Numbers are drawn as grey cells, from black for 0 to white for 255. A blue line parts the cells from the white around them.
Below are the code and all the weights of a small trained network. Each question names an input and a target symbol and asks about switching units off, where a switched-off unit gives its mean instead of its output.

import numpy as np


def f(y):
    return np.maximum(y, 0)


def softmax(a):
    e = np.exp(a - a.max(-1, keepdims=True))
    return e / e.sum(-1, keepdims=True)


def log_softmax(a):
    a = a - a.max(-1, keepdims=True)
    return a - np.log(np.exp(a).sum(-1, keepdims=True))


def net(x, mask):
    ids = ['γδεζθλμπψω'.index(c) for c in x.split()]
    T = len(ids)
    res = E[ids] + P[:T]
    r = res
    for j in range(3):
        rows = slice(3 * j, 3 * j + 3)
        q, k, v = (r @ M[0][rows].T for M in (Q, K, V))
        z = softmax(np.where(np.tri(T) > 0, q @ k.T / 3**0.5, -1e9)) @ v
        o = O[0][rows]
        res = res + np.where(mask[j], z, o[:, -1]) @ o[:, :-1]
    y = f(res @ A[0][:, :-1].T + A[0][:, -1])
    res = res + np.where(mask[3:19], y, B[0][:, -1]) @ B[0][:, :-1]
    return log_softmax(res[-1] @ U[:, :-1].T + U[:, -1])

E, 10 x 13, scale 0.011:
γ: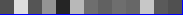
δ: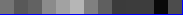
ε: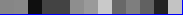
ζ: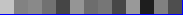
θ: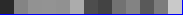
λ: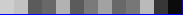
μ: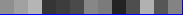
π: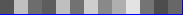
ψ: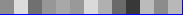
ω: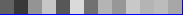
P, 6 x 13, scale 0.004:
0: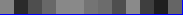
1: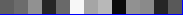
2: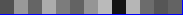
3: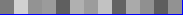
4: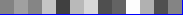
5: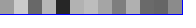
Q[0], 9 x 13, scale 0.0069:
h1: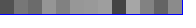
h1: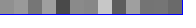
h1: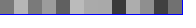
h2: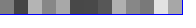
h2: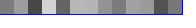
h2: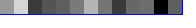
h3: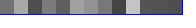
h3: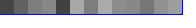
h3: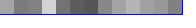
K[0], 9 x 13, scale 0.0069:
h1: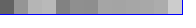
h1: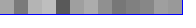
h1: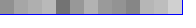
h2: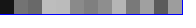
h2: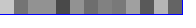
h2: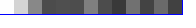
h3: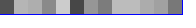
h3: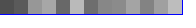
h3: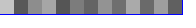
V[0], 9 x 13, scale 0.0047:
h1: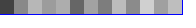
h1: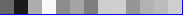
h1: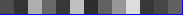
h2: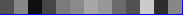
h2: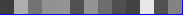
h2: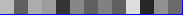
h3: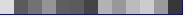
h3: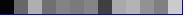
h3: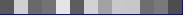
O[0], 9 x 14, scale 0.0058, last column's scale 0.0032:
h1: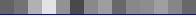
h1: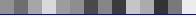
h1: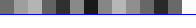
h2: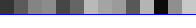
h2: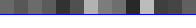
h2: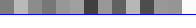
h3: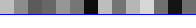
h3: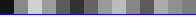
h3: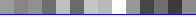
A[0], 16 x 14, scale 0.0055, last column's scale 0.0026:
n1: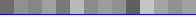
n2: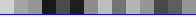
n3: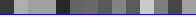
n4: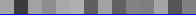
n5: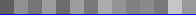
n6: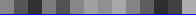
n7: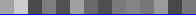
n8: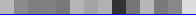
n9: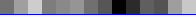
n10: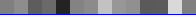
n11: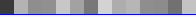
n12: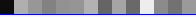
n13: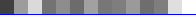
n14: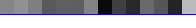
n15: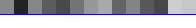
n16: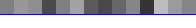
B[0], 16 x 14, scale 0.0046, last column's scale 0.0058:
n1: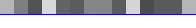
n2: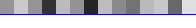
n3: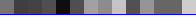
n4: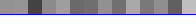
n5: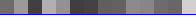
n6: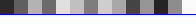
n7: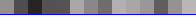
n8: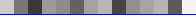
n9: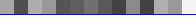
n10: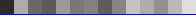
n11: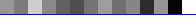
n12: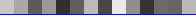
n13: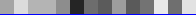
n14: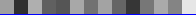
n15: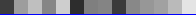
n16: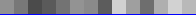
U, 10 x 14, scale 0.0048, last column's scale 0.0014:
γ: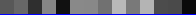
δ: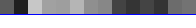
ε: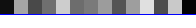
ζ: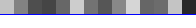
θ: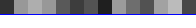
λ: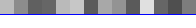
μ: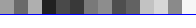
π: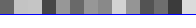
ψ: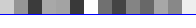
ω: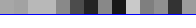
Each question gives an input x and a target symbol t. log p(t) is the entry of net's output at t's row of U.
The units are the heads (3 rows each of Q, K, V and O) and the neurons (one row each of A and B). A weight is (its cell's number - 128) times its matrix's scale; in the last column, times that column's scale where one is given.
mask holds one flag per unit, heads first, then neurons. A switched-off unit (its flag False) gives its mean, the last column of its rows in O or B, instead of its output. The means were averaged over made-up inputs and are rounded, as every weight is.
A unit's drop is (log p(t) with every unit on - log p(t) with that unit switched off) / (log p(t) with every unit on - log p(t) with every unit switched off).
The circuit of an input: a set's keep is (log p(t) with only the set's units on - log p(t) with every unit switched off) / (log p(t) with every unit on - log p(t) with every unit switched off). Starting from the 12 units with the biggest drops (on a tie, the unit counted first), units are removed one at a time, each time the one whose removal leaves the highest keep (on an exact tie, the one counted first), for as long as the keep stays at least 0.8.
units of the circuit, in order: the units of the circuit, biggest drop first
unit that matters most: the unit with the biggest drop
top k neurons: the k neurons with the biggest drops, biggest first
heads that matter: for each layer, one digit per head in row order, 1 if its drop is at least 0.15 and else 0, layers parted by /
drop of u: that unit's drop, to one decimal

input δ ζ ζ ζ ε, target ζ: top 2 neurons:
n16; n7
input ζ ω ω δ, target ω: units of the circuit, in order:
h2; h1
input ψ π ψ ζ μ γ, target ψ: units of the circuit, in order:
h1; h3
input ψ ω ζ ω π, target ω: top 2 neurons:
n11; n6
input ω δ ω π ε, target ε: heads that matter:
010
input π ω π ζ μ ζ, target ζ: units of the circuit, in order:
h2; n16; n7
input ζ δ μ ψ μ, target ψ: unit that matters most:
h1
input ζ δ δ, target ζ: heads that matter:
110
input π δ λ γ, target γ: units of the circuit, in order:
h2; n3
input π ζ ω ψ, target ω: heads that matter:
010
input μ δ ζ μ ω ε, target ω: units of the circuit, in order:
h1; h2
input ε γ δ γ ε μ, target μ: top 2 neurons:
n14; n2
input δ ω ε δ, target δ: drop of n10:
0.0
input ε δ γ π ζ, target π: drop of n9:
0.1
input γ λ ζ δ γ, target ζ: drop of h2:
0.7
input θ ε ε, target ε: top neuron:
n10
